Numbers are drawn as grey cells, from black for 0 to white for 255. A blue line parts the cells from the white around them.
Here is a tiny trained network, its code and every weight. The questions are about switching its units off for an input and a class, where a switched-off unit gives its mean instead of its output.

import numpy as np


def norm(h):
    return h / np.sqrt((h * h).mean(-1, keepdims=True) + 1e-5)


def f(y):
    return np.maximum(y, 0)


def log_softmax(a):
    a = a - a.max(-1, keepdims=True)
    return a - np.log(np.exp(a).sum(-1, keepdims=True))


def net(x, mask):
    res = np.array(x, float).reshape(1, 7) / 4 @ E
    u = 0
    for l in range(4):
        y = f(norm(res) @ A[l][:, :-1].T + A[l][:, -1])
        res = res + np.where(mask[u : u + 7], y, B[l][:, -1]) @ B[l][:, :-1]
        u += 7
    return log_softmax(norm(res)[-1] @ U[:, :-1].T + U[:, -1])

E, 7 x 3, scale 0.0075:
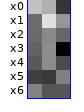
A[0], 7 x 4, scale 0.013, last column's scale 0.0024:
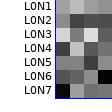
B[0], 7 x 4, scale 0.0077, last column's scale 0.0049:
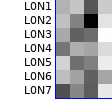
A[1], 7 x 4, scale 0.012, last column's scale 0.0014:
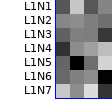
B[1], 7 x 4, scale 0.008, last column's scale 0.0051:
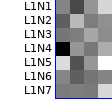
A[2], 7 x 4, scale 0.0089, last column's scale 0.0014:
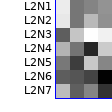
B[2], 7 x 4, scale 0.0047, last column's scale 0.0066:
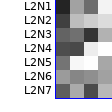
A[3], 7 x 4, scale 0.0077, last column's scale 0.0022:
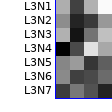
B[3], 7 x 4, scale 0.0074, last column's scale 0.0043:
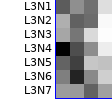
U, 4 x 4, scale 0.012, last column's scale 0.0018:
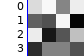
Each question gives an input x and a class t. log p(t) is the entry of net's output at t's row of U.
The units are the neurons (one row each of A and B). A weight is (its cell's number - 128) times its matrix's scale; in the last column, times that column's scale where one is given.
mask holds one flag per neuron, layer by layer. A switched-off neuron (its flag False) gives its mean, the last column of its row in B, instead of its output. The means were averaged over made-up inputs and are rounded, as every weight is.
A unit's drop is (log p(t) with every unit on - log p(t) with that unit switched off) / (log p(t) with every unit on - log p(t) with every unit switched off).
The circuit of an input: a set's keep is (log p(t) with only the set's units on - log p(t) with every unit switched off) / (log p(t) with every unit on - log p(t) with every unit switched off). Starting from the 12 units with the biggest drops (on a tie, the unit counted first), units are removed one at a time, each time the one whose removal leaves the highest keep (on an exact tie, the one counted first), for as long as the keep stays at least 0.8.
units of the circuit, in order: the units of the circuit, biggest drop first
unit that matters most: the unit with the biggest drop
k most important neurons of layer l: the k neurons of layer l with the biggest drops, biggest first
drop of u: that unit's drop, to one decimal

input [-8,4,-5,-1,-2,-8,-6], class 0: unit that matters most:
L0N1
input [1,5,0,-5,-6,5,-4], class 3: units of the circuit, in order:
(L1N5 L2N3 L3N4)
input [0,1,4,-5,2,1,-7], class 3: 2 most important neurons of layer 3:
(L3N3 L3N2)
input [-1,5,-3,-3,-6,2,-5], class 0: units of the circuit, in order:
(L0N1 L2N4)
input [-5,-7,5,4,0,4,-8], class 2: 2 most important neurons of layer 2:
(L2N2 L2N1)
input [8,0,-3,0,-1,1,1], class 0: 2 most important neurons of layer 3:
(L3N6 L3N2)
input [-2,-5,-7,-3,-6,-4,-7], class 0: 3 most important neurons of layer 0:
(L0N1 L0N3 L0N7)
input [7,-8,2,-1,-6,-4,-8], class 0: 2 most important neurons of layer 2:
(L2N2 L2N1)
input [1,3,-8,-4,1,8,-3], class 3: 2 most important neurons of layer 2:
(L2N3 L2N4)
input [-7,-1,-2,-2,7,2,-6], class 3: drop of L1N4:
0.2
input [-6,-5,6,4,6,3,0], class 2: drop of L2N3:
0.0
